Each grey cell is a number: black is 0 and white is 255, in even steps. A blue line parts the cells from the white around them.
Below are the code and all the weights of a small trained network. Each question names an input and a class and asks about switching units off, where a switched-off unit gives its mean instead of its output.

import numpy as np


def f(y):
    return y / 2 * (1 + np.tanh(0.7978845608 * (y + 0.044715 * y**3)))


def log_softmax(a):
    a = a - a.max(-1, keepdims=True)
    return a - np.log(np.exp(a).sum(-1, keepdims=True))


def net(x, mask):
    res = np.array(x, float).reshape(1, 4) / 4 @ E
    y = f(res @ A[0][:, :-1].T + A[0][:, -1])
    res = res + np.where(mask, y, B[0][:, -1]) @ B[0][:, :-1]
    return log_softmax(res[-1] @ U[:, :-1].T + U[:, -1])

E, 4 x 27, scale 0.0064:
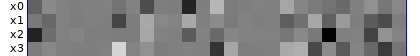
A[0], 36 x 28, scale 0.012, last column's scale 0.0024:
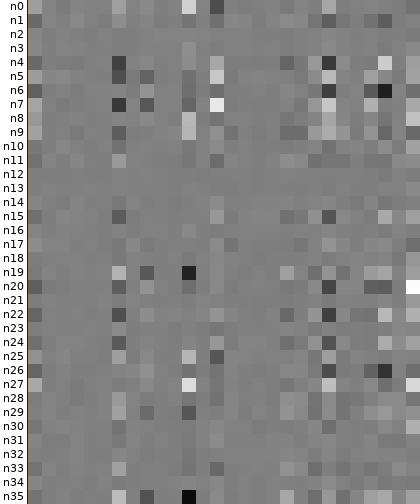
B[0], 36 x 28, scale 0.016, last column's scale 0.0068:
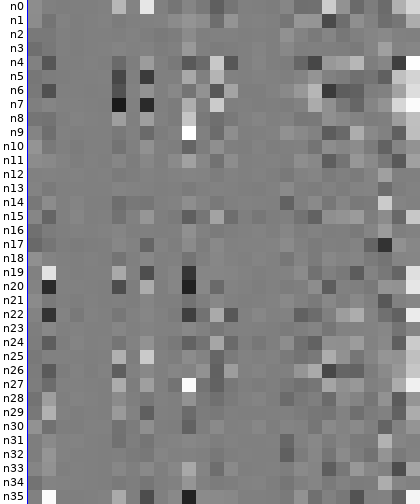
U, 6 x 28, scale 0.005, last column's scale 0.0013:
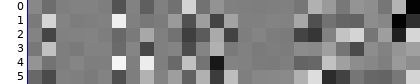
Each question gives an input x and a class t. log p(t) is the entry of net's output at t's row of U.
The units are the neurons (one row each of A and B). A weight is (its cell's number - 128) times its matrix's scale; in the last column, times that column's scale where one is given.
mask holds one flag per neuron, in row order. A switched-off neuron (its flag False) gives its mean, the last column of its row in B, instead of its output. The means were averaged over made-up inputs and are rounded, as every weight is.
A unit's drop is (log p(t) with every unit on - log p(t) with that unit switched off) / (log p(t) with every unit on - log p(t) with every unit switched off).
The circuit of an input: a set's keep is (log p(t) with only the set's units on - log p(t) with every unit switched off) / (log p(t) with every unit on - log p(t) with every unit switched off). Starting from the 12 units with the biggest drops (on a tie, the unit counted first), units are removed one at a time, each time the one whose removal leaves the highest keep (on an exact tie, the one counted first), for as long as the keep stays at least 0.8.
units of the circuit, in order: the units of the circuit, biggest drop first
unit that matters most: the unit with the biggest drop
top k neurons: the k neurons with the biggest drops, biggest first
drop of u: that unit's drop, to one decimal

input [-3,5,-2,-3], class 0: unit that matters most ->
n9
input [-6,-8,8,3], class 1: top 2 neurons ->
[n7, n5]
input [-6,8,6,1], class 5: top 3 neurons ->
[n6, n26, n20]
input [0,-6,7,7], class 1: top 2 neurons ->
[n35, n19]
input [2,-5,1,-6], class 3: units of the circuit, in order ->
[n7, n35]
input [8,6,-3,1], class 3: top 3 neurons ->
[n27, n8, n9]
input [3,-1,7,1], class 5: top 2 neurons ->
[n6, n26]
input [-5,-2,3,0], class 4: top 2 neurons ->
[n4, n7]
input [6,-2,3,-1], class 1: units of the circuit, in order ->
[n35, n7]
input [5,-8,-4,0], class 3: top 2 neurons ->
[n7, n5]
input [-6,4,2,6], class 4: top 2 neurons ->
[n0, n25]
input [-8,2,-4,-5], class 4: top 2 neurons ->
[n0, n27]
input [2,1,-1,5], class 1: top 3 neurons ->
[n7, n20, n5]
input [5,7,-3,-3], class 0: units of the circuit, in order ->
[n7]
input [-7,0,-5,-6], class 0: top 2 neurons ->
[n7, n5]
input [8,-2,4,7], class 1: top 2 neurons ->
[n35, n19]
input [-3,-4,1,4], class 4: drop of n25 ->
0.2
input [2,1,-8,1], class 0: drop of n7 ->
0.1
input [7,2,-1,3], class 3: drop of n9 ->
0.2
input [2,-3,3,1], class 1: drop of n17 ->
0.0
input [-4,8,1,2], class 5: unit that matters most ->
n6
